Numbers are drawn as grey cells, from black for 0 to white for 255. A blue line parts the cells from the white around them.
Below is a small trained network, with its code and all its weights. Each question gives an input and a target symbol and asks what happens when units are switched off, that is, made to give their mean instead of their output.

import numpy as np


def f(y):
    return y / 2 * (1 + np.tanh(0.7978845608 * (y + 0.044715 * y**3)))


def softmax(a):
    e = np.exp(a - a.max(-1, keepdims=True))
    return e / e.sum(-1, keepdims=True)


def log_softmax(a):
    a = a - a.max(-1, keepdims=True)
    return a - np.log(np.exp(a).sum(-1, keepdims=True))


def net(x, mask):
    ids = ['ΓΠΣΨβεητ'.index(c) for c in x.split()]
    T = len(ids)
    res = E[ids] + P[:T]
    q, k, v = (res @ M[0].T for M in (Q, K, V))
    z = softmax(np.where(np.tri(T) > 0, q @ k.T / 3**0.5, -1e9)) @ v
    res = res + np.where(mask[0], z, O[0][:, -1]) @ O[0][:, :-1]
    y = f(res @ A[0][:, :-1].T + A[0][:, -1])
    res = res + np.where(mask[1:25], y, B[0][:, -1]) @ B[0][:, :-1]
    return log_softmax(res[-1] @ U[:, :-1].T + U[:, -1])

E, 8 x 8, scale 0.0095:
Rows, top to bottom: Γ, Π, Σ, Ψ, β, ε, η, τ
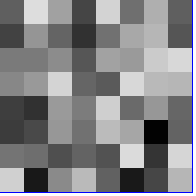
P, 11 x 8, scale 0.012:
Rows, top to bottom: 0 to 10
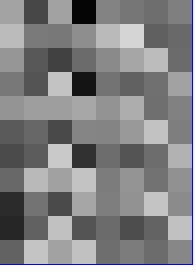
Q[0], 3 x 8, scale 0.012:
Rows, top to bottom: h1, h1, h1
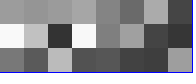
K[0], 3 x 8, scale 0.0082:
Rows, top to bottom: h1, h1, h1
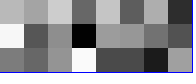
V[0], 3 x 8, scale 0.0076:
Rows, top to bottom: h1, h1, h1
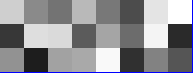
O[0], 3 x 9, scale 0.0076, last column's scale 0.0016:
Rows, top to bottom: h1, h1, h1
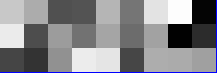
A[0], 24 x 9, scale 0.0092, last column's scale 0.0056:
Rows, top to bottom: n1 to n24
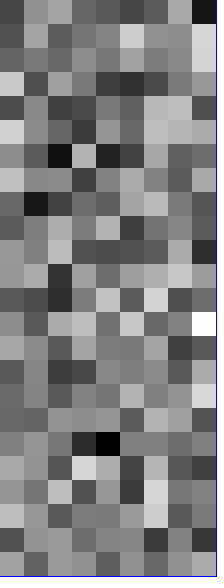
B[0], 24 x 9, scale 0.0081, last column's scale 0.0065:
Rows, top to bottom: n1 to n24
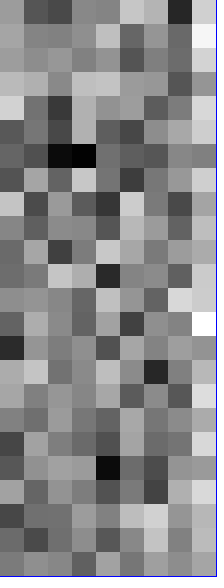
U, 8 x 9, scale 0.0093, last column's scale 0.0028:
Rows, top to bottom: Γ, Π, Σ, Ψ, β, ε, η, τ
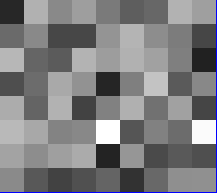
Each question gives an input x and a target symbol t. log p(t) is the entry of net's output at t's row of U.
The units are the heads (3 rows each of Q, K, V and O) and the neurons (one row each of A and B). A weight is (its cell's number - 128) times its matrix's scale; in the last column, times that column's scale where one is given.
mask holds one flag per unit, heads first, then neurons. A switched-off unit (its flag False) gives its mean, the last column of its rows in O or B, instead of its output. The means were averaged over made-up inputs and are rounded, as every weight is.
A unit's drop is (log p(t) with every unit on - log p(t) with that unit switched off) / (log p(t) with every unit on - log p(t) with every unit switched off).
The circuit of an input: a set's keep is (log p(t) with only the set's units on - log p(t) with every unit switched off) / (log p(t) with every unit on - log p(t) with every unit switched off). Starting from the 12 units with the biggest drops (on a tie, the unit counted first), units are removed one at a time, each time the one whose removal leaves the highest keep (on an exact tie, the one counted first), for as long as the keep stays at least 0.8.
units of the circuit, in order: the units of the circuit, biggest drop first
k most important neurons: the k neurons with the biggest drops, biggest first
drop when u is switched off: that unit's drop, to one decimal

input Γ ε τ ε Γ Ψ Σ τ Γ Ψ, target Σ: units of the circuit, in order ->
[h1, n5, n1]
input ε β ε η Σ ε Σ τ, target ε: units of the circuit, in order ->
[n4]
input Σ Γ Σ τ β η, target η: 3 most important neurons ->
[n12, n19, n9]
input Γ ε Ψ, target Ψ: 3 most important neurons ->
[n22, n5, n9]
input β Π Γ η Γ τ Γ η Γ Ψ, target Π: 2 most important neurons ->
[n11, n1]
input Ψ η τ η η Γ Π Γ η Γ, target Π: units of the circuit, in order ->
[h1, n1, n11]
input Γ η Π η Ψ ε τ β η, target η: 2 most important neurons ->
[n12, n19]
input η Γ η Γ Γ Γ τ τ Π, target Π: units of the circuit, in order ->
[h1, n7, n22, n13]
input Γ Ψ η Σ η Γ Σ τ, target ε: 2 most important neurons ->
[n4, n19]
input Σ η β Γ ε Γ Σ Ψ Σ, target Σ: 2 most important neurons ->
[n5, n22]
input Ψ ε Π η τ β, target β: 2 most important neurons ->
[n13, n9]
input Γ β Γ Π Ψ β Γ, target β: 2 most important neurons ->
[n21, n10]
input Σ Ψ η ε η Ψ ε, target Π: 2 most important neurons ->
[n1, n11]
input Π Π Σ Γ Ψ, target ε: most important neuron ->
[n12]
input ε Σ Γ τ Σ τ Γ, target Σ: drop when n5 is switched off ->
0.5
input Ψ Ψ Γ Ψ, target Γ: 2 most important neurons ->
[n8, n19]
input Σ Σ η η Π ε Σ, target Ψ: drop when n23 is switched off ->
0.1
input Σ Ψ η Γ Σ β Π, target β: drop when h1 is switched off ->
0.6
